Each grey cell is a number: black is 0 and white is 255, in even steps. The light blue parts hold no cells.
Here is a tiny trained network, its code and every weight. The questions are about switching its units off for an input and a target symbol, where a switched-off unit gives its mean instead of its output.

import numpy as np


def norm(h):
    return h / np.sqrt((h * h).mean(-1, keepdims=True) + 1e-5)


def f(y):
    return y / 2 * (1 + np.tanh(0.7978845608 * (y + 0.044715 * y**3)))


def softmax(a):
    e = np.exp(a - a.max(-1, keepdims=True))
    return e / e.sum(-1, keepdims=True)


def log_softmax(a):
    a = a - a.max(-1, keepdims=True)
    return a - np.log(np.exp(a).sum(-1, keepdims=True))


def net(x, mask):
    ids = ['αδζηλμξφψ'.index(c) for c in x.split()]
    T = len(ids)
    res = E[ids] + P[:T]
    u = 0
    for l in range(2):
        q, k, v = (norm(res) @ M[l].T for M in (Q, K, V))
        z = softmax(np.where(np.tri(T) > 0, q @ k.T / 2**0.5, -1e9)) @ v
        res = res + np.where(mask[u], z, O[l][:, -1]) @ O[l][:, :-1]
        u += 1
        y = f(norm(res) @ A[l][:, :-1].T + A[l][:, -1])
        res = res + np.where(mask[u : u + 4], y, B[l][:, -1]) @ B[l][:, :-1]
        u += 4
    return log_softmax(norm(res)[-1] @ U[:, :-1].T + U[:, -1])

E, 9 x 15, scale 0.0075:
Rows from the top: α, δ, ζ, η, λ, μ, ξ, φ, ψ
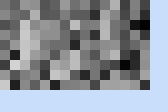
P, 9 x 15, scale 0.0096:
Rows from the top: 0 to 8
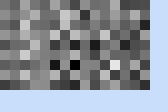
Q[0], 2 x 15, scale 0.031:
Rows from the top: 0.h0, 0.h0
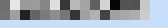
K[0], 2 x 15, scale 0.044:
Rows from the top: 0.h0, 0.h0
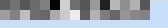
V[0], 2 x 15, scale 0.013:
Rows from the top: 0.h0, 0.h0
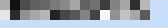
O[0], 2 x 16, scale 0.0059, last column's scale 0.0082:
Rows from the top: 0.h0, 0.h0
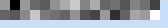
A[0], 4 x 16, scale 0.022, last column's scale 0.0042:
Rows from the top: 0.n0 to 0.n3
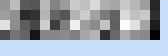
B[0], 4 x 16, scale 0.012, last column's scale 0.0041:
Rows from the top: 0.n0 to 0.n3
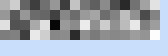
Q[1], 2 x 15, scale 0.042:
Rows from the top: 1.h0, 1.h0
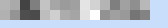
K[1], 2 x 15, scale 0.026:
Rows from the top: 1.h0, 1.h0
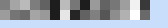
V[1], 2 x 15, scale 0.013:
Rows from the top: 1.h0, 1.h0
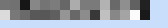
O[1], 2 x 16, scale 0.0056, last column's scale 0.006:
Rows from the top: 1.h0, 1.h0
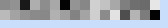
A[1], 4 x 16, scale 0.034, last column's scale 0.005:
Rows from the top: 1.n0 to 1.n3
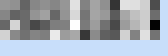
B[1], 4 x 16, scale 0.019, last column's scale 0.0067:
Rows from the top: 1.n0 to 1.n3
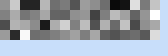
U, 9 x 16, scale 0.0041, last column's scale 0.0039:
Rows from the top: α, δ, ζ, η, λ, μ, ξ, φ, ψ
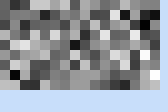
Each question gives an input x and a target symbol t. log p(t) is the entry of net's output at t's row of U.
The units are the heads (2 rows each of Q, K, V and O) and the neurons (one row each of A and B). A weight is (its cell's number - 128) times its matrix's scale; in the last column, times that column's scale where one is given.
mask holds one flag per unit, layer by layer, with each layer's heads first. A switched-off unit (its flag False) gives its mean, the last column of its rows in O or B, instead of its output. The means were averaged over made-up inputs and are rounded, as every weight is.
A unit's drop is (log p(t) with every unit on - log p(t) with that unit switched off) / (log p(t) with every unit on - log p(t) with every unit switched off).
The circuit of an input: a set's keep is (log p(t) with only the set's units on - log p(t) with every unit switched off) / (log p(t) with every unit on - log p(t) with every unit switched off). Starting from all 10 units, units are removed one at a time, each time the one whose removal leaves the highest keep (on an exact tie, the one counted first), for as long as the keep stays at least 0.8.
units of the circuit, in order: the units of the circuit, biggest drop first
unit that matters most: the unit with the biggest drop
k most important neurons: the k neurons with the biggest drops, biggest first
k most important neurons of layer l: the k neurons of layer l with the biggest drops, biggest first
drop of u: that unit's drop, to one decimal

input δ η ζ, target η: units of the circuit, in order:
[1.h0; 1.n1]
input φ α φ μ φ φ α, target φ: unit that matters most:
0.h0
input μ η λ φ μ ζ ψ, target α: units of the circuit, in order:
[0.n3; 0.h0]
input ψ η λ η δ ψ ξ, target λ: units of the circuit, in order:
[0.h0; 1.n0; 1.n1]
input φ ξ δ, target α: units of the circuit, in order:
[0.h0; 0.n3]
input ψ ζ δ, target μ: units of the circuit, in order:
[0.h0; 1.n1]
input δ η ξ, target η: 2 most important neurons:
[0.n0; 1.n1]
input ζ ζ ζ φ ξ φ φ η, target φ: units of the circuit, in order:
[0.h0; 1.n1]
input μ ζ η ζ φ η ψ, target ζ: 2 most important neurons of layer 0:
[0.n3; 0.n2]
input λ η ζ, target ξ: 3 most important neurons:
[1.n0; 1.n3; 0.n3]
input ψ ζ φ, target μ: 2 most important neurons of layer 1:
[1.n1; 1.n0]
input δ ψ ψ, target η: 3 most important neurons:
[1.n1; 1.n3; 1.n0]
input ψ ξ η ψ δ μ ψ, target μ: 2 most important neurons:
[1.n1; 0.n2]
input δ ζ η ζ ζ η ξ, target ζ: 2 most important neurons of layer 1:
[1.n0; 1.n1]
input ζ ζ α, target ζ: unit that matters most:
1.h0
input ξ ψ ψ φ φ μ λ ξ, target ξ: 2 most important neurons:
[0.n3; 1.n2]
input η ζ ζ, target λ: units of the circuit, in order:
[0.h0; 1.h0; 0.n0]
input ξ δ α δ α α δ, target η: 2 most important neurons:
[0.n3; 1.n1]
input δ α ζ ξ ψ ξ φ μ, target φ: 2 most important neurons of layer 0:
[0.n2; 0.n3]
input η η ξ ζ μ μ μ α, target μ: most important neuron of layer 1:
[1.n1]
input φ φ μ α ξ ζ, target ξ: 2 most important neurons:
[1.n2; 0.n0]
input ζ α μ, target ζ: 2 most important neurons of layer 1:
[1.n3; 1.n1]
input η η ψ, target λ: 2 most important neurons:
[1.n1; 1.n0]
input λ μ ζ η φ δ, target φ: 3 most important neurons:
[1.n1; 1.n0; 0.n3]
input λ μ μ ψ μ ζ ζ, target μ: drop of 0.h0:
1.1
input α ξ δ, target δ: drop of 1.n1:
0.2
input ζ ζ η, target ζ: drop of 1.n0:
0.2
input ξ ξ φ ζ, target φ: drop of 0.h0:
1.0
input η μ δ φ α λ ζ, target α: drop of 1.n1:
0.0
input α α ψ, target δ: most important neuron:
[1.n3]
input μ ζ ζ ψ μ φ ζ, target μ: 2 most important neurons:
[1.n1; 1.n0]
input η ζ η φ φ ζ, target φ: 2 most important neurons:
[1.n1; 0.n3]
